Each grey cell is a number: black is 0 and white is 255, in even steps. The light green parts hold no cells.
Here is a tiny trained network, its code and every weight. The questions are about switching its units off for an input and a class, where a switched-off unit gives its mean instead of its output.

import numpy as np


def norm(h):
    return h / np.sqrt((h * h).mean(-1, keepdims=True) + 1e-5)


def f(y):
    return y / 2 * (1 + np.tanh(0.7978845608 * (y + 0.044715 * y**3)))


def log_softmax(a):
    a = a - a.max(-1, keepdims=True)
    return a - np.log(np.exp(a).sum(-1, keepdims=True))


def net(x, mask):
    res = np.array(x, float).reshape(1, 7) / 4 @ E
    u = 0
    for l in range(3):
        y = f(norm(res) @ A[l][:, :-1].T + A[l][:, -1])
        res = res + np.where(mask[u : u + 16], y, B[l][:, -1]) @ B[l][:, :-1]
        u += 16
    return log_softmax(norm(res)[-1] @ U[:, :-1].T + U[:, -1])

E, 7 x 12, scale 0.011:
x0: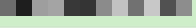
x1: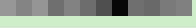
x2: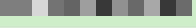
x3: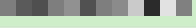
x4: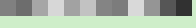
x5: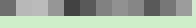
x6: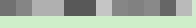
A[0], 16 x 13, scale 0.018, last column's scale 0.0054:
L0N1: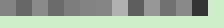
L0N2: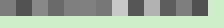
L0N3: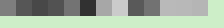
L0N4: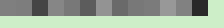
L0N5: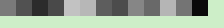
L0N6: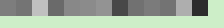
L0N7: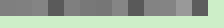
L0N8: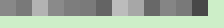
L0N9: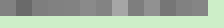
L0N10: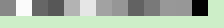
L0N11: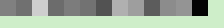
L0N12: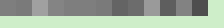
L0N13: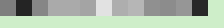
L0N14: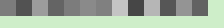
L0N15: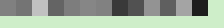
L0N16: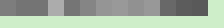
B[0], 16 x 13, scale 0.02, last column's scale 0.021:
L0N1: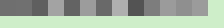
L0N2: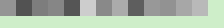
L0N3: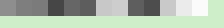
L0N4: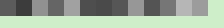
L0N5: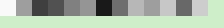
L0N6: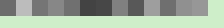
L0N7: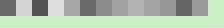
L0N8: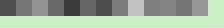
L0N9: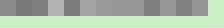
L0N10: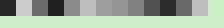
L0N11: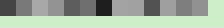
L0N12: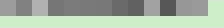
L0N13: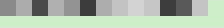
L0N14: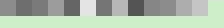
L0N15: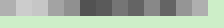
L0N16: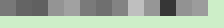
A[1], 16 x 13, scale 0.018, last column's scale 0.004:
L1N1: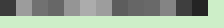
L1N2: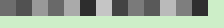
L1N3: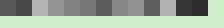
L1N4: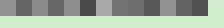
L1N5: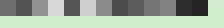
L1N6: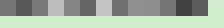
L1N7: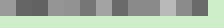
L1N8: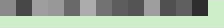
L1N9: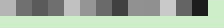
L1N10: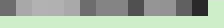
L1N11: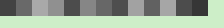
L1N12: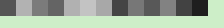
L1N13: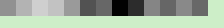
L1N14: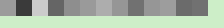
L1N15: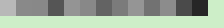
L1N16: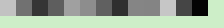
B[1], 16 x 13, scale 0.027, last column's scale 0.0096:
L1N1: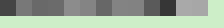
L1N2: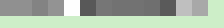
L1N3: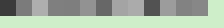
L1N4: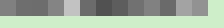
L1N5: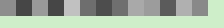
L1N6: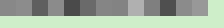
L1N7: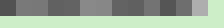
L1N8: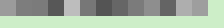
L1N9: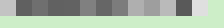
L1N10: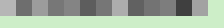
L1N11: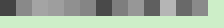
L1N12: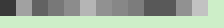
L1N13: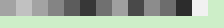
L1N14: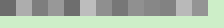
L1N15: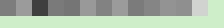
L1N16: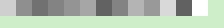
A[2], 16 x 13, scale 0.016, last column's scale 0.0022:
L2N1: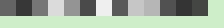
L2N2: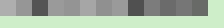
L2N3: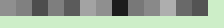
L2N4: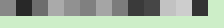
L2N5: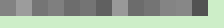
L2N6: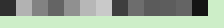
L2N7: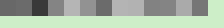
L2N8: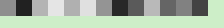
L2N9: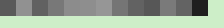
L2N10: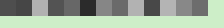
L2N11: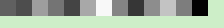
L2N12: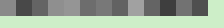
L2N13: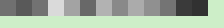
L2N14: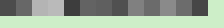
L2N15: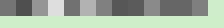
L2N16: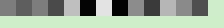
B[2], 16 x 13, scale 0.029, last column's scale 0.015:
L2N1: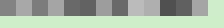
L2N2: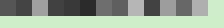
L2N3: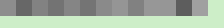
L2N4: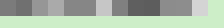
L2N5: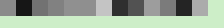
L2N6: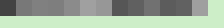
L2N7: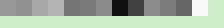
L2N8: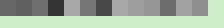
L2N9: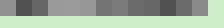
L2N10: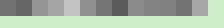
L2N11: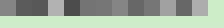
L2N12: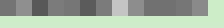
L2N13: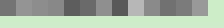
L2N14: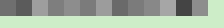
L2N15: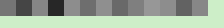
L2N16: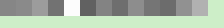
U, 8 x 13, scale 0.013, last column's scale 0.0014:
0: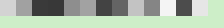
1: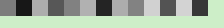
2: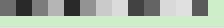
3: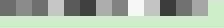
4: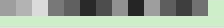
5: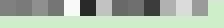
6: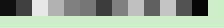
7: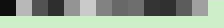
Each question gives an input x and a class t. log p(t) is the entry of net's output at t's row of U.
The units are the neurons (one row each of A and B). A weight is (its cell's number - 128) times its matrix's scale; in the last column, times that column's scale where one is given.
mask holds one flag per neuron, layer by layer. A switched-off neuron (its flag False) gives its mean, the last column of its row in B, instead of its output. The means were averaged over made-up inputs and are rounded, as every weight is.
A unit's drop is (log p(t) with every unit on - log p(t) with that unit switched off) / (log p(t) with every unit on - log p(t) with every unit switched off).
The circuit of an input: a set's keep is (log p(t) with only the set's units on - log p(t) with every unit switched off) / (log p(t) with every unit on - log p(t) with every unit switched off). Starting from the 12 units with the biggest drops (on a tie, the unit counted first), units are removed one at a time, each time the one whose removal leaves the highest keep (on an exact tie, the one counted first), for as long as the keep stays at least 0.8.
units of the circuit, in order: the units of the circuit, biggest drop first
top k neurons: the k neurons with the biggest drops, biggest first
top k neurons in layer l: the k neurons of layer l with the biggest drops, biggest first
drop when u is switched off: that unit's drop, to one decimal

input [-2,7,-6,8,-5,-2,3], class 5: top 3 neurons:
(L0N3, L0N4, L1N2)
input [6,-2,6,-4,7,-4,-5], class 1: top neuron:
(L0N3)
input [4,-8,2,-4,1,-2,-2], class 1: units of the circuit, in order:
(L0N3, L0N14)
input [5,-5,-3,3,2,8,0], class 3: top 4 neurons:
(L0N13, L0N16, L0N14, L0N8)
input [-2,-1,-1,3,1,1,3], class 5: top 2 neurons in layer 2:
(L2N16, L2N10)
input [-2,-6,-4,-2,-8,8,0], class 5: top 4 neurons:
(L0N3, L0N14, L0N2, L2N16)
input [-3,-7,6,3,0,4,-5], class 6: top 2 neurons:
(L0N11, L0N8)
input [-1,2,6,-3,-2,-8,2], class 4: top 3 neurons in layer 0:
(L0N15, L0N3, L0N6)
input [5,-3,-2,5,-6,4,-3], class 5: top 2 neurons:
(L1N2, L2N16)
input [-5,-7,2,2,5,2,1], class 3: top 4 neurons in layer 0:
(L0N13, L0N16, L0N8, L0N14)
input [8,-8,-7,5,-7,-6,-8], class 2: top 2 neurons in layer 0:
(L0N3, L0N2)
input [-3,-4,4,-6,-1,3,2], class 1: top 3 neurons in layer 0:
(L0N3, L0N14, L0N2)
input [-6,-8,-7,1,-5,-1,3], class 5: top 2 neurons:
(L0N3, L0N4)
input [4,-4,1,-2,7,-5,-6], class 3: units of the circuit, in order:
(L0N13)
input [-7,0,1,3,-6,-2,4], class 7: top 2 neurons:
(L0N10, L1N12)
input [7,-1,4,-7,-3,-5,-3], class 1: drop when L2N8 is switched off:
0.1
